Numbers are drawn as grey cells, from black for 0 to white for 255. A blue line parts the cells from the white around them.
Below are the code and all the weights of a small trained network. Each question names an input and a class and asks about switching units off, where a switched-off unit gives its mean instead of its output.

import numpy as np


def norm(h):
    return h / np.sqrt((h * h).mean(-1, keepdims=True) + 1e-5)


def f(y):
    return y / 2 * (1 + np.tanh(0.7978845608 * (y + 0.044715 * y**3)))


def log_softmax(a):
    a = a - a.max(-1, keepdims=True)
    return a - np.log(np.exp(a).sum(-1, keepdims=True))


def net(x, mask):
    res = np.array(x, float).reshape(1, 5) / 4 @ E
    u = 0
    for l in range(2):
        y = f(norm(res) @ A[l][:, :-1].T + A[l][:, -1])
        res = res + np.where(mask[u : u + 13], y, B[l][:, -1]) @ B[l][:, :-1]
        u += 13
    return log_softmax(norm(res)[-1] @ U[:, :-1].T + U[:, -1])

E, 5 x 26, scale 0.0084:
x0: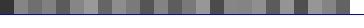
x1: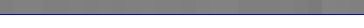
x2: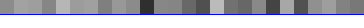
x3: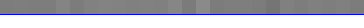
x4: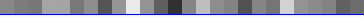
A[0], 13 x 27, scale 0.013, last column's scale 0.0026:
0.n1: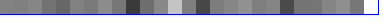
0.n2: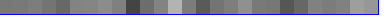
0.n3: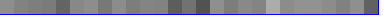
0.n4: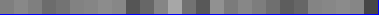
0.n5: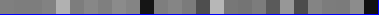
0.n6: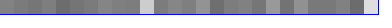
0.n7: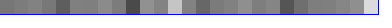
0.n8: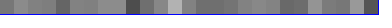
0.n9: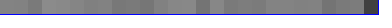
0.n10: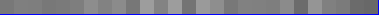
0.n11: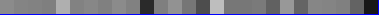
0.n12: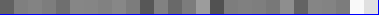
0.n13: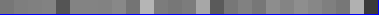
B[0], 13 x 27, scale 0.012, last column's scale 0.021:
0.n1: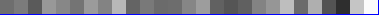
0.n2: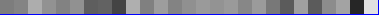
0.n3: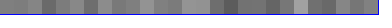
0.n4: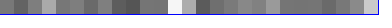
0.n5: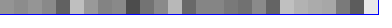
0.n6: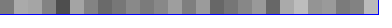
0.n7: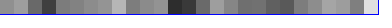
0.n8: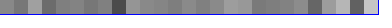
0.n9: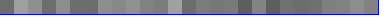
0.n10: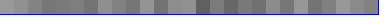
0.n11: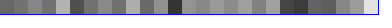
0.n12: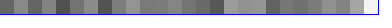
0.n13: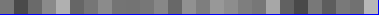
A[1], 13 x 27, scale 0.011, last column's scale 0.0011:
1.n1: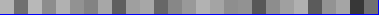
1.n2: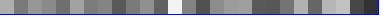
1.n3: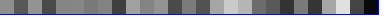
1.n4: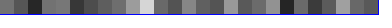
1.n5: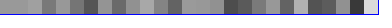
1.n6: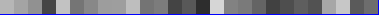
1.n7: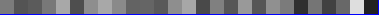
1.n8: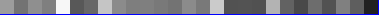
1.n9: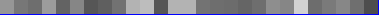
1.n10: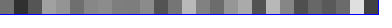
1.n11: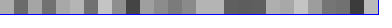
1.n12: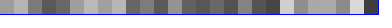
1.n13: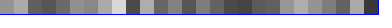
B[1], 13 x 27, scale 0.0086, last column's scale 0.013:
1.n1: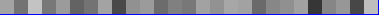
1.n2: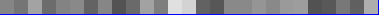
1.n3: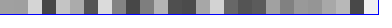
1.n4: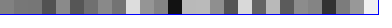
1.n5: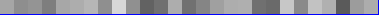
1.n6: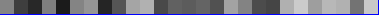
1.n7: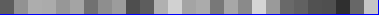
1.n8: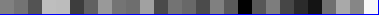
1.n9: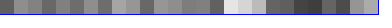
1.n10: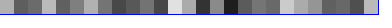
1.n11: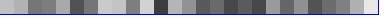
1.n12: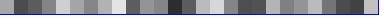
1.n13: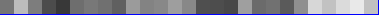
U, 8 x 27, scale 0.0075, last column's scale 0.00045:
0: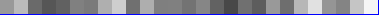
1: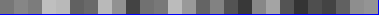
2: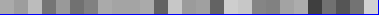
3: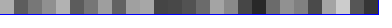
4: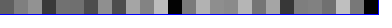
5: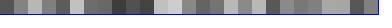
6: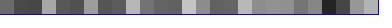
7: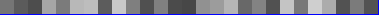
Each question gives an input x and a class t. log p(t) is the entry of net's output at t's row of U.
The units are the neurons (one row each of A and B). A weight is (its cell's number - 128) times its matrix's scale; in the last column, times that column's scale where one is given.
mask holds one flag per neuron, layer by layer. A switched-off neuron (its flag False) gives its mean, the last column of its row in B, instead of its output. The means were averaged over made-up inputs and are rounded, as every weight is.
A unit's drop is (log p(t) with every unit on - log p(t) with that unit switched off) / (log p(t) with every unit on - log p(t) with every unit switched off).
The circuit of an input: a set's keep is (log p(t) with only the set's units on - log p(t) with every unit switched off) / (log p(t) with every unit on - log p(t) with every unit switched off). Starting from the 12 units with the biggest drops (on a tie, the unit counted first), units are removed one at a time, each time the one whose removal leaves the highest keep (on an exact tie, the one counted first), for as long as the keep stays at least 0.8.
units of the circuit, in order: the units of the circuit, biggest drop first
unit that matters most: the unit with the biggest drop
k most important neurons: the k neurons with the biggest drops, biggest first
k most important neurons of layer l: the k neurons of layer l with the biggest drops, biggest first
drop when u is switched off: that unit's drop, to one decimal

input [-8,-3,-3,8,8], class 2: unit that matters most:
0.n1
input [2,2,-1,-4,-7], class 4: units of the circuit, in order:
[0.n2 0.n7]
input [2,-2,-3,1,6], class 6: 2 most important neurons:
[0.n2 0.n5]
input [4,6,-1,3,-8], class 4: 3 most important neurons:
[0.n2 0.n7 0.n5]
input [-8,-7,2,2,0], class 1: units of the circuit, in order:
[0.n2 1.n7]
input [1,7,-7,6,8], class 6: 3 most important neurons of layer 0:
[0.n5 0.n2 0.n7]
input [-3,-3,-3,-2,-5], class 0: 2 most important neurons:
[0.n1 0.n7]
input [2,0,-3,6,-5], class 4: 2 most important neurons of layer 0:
[0.n7 0.n2]
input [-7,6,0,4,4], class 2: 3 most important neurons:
[0.n1 0.n7 0.n11]
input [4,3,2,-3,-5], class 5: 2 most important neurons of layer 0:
[0.n2 0.n4]
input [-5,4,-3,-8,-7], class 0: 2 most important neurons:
[0.n1 0.n7]
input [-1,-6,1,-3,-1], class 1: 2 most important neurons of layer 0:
[0.n1 0.n11]
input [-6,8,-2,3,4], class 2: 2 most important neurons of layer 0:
[0.n1 0.n7]
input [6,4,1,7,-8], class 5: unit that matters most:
0.n11
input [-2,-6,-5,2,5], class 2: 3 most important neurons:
[0.n1 0.n7 0.n12]
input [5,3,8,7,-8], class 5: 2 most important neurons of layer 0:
[0.n2 0.n4]
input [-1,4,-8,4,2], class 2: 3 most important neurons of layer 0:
[0.n6 0.n1 0.n12]
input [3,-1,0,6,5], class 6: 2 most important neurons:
[0.n5 0.n2]
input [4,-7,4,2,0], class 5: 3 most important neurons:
[0.n1 0.n5 0.n7]
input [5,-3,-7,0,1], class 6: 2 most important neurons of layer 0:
[0.n2 0.n7]
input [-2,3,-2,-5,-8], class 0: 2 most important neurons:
[0.n7 0.n1]
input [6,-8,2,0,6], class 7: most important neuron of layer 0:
[0.n2]
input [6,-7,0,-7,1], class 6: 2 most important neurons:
[0.n7 0.n2]
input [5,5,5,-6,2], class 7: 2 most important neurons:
[0.n2 0.n5]
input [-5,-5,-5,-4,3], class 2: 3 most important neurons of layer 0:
[0.n1 0.n7 0.n12]
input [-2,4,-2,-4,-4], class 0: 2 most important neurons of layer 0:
[0.n1 0.n7]
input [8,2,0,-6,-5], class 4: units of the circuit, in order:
[0.n2]
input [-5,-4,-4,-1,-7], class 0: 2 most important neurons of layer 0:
[0.n1 0.n7]
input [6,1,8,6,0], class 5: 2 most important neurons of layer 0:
[0.n1 0.n7]
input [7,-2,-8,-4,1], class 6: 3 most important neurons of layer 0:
[0.n2 0.n7 0.n8]
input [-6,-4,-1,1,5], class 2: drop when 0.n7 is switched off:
0.5
